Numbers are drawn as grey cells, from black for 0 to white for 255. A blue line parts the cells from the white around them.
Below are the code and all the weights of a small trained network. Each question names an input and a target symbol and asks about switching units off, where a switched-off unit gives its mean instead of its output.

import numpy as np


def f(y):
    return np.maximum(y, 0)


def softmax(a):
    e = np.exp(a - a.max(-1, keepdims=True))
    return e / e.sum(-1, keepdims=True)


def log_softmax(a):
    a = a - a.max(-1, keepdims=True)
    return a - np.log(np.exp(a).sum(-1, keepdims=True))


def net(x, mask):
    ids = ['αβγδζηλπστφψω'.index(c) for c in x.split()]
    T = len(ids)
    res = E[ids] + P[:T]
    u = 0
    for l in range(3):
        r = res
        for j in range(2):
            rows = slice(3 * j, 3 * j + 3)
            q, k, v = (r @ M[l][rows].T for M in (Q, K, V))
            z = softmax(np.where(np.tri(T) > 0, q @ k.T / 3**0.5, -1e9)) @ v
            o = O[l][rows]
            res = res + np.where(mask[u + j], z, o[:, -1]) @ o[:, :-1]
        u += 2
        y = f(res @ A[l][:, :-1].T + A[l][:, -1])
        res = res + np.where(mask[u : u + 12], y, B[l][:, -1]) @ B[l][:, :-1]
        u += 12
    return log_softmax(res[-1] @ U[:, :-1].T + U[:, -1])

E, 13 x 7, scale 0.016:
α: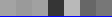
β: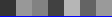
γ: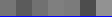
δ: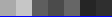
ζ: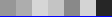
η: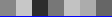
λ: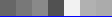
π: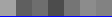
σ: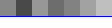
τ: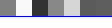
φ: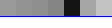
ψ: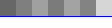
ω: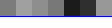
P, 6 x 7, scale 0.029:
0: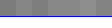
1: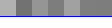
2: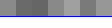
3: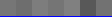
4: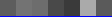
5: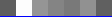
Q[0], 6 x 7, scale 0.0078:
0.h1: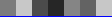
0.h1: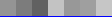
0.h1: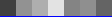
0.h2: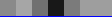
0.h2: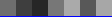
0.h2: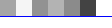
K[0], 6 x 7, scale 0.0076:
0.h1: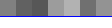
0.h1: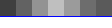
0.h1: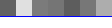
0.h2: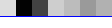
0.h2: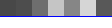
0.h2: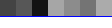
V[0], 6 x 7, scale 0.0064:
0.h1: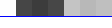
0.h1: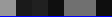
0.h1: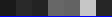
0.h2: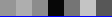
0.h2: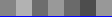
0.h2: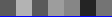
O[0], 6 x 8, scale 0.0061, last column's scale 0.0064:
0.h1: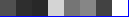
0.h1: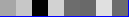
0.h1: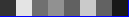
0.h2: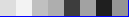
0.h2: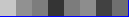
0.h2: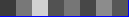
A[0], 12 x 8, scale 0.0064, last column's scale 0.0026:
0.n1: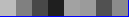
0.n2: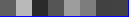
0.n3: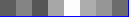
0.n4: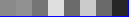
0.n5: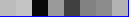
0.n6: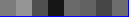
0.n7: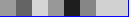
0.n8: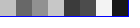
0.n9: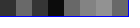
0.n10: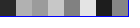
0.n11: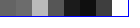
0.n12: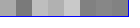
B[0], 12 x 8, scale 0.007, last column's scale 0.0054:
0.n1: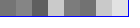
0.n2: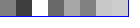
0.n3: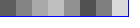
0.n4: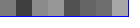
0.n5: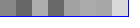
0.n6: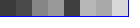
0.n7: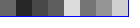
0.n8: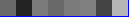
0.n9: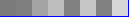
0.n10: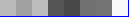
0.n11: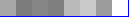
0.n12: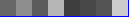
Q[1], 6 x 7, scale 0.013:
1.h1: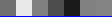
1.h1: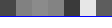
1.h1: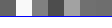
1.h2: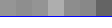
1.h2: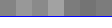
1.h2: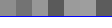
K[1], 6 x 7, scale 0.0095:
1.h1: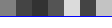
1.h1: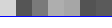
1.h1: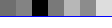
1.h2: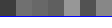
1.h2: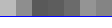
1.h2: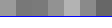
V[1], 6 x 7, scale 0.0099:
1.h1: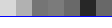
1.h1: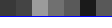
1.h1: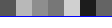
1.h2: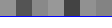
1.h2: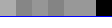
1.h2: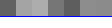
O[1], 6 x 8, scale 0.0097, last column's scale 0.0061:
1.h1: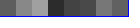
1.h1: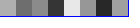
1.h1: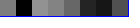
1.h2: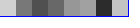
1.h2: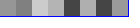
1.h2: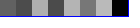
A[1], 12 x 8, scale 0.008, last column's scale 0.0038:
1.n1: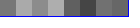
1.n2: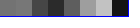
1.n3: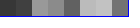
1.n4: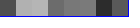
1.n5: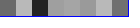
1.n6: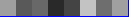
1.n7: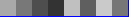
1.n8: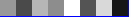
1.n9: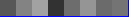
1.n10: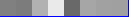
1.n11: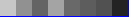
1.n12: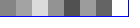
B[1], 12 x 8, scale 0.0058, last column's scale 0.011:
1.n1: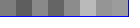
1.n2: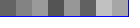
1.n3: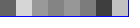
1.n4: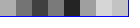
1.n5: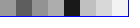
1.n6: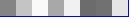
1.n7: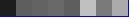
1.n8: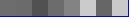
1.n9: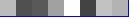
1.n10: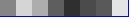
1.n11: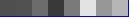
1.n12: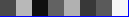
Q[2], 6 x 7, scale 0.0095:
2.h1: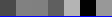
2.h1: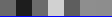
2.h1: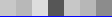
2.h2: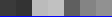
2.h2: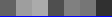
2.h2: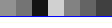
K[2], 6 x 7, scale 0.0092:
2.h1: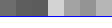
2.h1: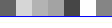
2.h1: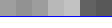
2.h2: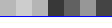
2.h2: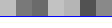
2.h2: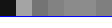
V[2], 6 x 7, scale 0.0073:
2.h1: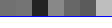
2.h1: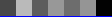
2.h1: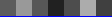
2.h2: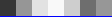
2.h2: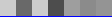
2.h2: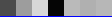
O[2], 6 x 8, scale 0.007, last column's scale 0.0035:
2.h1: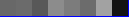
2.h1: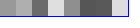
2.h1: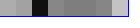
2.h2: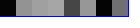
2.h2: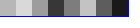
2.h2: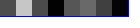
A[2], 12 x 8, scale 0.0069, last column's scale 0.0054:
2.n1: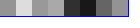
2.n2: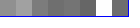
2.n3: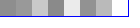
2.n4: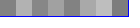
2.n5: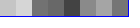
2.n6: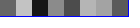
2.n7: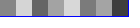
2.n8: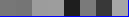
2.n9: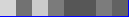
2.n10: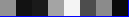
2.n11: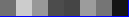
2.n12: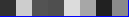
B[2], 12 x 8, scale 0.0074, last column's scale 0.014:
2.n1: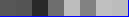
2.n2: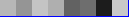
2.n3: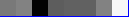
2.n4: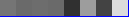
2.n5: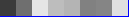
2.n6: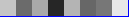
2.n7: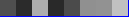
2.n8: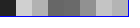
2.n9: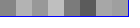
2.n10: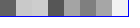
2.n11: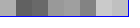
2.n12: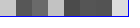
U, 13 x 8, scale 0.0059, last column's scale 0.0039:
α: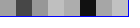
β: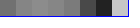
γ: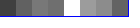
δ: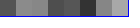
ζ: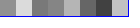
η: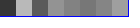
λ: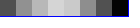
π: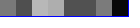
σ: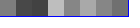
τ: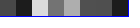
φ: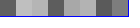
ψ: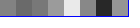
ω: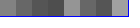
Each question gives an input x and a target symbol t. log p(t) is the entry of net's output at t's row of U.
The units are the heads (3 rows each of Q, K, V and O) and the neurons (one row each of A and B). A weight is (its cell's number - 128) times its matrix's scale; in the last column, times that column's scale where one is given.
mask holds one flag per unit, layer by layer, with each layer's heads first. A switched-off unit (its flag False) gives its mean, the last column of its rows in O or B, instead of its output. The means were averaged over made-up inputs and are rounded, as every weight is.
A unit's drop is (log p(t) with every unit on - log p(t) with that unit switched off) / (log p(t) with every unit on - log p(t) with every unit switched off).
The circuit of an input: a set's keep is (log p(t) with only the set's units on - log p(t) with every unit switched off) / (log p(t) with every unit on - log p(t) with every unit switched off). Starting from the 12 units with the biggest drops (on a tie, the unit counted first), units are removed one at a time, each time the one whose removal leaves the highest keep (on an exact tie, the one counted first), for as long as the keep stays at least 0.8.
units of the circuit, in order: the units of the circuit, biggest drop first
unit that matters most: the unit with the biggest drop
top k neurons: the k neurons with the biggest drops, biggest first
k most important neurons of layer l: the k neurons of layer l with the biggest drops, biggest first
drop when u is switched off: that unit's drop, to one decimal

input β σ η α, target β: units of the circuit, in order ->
[2.h2, 1.h2, 0.h1, 2.n12]
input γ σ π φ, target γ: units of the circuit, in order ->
[1.h2, 0.h2, 1.h1, 2.h1]
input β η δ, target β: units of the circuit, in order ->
[2.h2, 1.h2, 2.n12]
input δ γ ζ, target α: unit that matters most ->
0.h2
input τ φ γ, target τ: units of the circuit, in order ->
[0.n7, 1.h1, 2.h1, 0.h2]
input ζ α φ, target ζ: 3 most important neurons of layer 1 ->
[1.n11, 1.n9, 1.n6]
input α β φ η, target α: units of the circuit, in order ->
[1.h1, 2.h2, 0.h2, 1.n6]
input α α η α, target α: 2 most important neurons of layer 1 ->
[1.n12, 1.n6]
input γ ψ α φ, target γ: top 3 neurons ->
[0.n7, 1.n6, 2.n10]
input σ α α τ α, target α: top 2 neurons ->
[1.n6, 0.n12]
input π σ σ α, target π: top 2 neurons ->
[1.n5, 2.n2]
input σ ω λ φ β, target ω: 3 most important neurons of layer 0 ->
[0.n11, 0.n8, 0.n3]
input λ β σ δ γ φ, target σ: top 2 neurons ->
[2.n3, 2.n10]
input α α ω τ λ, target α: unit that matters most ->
1.h1
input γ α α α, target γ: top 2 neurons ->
[1.n6, 2.n10]
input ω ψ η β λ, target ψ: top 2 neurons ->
[0.n12, 1.n5]
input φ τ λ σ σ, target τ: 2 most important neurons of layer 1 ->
[1.n5, 1.n6]
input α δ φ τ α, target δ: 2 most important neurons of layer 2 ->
[2.n3, 2.n7]
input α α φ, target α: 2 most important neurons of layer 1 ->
[1.n6, 1.n12]
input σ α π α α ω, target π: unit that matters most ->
2.h2
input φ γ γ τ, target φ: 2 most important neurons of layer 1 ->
[1.n5, 1.n12]
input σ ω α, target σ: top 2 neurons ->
[1.n5, 1.n12]
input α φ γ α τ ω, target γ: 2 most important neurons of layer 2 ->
[2.n10, 2.n12]
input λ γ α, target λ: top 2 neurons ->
[0.n3, 2.n3]
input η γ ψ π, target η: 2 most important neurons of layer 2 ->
[2.n8, 2.n1]
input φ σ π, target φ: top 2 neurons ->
[1.n5, 2.n6]
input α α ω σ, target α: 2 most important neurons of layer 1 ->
[1.n6, 1.n12]
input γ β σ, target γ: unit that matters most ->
1.h2
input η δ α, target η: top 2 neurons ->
[2.n8, 0.n2]
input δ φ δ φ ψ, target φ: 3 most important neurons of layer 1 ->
[1.n5, 1.n12, 1.n3]
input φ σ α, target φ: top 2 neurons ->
[1.n5, 2.n6]
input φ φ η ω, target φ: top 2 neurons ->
[0.n11, 1.n5]
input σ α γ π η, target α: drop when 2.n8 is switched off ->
0.0
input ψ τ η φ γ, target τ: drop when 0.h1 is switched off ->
-0.1
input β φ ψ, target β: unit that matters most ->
2.h2
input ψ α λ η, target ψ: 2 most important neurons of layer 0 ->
[0.n11, 0.n12]
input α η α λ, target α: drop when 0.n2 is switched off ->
0.1
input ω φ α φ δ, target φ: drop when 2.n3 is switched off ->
-0.1
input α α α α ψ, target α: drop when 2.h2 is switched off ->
0.4
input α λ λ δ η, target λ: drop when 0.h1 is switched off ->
0.3
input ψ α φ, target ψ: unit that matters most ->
0.h1
